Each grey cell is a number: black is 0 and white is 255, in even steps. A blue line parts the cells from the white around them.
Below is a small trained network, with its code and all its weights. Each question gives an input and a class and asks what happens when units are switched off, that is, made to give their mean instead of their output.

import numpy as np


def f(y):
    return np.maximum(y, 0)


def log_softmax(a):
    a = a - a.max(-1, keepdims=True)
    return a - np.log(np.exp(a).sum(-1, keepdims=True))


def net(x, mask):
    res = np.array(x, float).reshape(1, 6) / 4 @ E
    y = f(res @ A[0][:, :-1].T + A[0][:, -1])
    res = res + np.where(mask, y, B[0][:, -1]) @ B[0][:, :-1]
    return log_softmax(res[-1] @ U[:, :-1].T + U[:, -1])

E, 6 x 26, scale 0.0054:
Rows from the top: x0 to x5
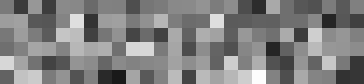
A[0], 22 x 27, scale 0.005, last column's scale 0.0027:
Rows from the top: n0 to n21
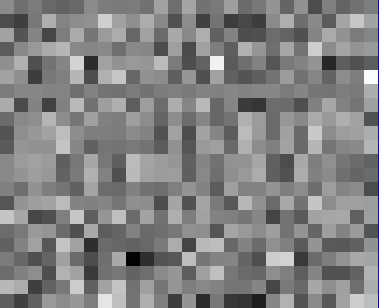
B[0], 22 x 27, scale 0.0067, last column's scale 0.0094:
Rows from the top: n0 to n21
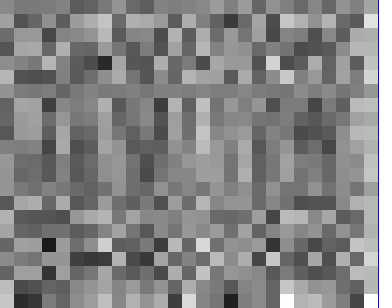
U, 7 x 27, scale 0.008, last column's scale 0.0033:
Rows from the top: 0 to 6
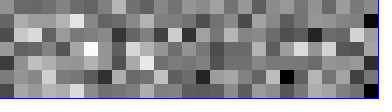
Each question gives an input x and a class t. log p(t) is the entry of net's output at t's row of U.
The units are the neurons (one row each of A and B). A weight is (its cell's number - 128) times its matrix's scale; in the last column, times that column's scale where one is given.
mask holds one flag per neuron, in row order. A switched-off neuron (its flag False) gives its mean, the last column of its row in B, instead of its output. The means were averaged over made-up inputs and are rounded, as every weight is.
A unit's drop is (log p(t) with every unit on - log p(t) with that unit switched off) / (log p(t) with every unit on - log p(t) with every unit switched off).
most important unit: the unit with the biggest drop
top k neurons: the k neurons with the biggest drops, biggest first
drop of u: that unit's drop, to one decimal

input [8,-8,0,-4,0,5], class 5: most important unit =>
n21
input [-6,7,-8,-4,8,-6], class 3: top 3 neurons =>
(n18, n15, n20)
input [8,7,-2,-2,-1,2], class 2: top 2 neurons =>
(n19, n17)
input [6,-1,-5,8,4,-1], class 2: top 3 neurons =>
(n21, n1, n7)
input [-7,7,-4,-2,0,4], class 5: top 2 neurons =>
(n4, n21)
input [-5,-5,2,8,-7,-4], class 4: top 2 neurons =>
(n21, n1)
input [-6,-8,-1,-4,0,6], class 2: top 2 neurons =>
(n21, n5)
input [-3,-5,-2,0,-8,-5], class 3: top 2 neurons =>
(n1, n21)
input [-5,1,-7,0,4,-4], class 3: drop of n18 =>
0.2
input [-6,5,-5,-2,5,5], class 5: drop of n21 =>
0.2
